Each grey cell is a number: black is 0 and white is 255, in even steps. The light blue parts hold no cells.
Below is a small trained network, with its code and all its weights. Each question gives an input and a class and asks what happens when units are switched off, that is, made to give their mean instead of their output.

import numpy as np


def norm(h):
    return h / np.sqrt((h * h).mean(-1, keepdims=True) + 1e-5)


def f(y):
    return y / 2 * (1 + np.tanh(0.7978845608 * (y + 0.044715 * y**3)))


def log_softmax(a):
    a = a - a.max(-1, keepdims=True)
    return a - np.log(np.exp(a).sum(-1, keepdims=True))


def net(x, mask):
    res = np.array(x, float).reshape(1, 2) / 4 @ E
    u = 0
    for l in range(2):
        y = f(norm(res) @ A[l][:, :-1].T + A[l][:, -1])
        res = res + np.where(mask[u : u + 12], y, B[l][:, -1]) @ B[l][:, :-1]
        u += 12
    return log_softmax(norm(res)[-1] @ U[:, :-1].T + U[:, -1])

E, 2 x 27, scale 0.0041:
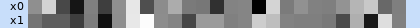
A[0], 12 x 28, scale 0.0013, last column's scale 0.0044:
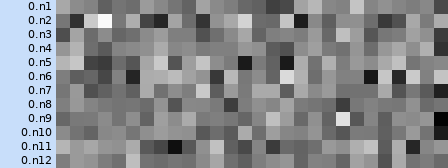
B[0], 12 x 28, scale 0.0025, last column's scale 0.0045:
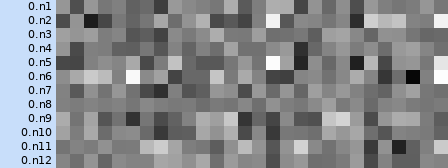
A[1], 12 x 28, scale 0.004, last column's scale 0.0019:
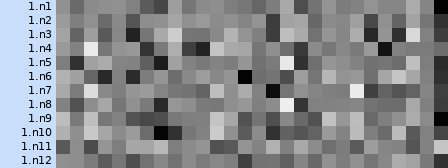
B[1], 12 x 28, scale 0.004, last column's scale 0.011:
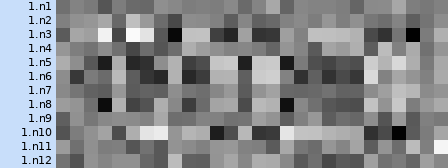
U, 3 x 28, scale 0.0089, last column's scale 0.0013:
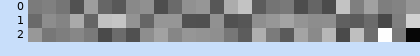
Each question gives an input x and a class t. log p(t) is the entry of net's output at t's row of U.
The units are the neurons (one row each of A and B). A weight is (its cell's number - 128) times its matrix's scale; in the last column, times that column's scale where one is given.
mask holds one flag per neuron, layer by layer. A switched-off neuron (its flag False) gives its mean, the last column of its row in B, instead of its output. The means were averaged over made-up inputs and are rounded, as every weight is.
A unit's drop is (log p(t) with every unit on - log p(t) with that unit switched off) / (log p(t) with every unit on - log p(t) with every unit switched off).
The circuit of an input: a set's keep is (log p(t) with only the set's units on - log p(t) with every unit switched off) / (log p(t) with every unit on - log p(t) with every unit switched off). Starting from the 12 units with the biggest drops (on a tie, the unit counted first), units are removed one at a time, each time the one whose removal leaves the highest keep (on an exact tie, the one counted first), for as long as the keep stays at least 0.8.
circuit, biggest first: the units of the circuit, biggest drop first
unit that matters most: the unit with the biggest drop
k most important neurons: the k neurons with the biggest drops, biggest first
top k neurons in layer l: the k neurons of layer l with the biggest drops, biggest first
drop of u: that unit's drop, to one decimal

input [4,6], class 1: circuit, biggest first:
1.n3
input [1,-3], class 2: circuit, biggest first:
0.n11; 0.n6; 1.n11
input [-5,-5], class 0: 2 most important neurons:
0.n6; 1.n8
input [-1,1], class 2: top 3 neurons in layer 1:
1.n11; 1.n3; 1.n10
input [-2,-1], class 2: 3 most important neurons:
0.n2; 1.n11; 1.n3
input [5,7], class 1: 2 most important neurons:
1.n3; 0.n2
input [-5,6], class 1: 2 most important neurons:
1.n3; 0.n5
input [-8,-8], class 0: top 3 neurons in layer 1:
1.n5; 1.n8; 1.n3
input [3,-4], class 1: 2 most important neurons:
0.n2; 1.n5
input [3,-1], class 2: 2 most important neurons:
0.n5; 0.n2
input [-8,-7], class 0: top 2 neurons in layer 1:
1.n5; 1.n8
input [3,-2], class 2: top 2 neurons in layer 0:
0.n5; 0.n2
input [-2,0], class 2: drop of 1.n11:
0.2
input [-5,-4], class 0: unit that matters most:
0.n6
